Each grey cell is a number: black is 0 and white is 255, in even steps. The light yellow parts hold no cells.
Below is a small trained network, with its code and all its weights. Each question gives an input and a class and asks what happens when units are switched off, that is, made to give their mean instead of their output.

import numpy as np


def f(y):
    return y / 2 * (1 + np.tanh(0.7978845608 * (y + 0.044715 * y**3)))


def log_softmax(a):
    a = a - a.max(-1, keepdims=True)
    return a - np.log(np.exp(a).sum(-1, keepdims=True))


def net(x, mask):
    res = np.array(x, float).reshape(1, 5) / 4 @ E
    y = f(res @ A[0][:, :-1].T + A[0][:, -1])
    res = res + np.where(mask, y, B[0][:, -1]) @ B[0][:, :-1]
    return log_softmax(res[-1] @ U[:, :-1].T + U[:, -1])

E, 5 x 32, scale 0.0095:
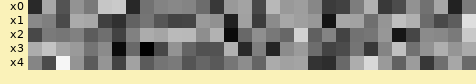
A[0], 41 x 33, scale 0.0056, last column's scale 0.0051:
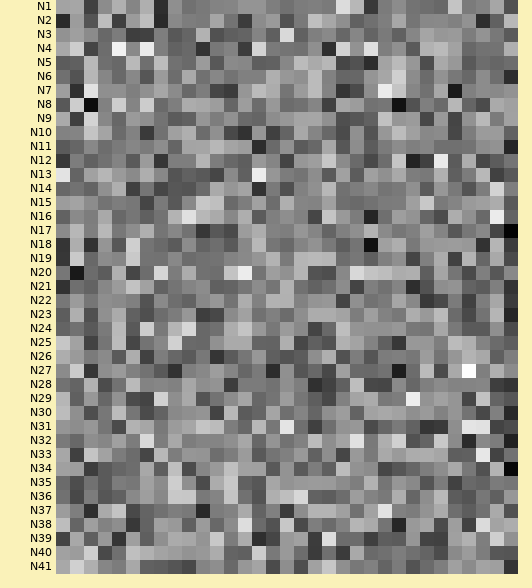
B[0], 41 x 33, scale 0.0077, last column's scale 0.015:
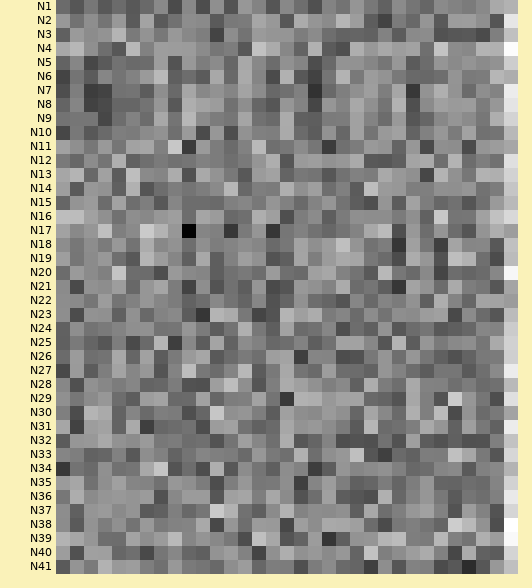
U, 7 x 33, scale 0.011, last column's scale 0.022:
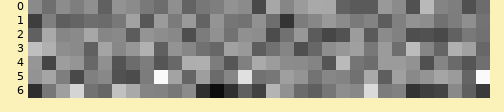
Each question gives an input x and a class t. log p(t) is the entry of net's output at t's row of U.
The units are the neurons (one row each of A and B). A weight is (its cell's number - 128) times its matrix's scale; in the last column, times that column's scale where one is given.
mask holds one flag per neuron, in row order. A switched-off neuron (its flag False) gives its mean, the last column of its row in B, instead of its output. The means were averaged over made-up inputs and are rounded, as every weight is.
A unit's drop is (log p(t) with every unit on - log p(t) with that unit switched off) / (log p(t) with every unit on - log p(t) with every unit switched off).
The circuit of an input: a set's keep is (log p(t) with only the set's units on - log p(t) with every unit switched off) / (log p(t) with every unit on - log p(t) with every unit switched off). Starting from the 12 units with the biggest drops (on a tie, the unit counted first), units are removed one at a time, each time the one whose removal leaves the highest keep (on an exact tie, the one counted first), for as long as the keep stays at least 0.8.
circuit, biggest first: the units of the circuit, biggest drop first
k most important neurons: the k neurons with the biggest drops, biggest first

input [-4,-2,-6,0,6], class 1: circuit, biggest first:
(N7)
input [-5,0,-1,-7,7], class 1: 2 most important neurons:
(N7 N33)
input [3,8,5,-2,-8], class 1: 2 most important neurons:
(N8 N34)
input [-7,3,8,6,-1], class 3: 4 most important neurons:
(N39 N16 N11 N2)
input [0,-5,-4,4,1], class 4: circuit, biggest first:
(N40 N31)
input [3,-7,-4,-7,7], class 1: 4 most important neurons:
(N7 N5 N6 N9)
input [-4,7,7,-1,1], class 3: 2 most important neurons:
(N39 N16)
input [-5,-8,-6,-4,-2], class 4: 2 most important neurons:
(N40 N31)
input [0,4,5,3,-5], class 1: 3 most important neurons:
(N4 N8 N27)
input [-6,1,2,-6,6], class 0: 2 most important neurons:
(N29 N33)
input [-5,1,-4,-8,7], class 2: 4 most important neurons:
(N20 N36 N32 N35)
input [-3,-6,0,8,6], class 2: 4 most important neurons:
(N26 N3 N41 N15)
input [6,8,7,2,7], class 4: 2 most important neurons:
(N14 N37)
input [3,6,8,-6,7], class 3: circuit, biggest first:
(N16)
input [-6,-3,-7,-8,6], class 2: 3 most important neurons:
(N20 N36 N32)
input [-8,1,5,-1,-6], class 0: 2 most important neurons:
(N38 N29)
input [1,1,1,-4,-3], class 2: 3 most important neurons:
(N7 N38 N24)
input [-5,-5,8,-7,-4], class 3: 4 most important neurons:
(N39 N16 N11 N27)
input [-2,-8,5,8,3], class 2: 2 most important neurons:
(N41 N26)
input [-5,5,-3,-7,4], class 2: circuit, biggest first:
(N20)
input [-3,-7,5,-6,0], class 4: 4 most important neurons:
(N31 N40 N28 N27)
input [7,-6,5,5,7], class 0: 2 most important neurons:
(N12 N18)
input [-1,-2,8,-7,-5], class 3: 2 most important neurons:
(N39 N16)
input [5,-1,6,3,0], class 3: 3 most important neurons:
(N39 N16 N38)
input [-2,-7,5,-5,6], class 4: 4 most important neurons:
(N31 N40 N28 N8)
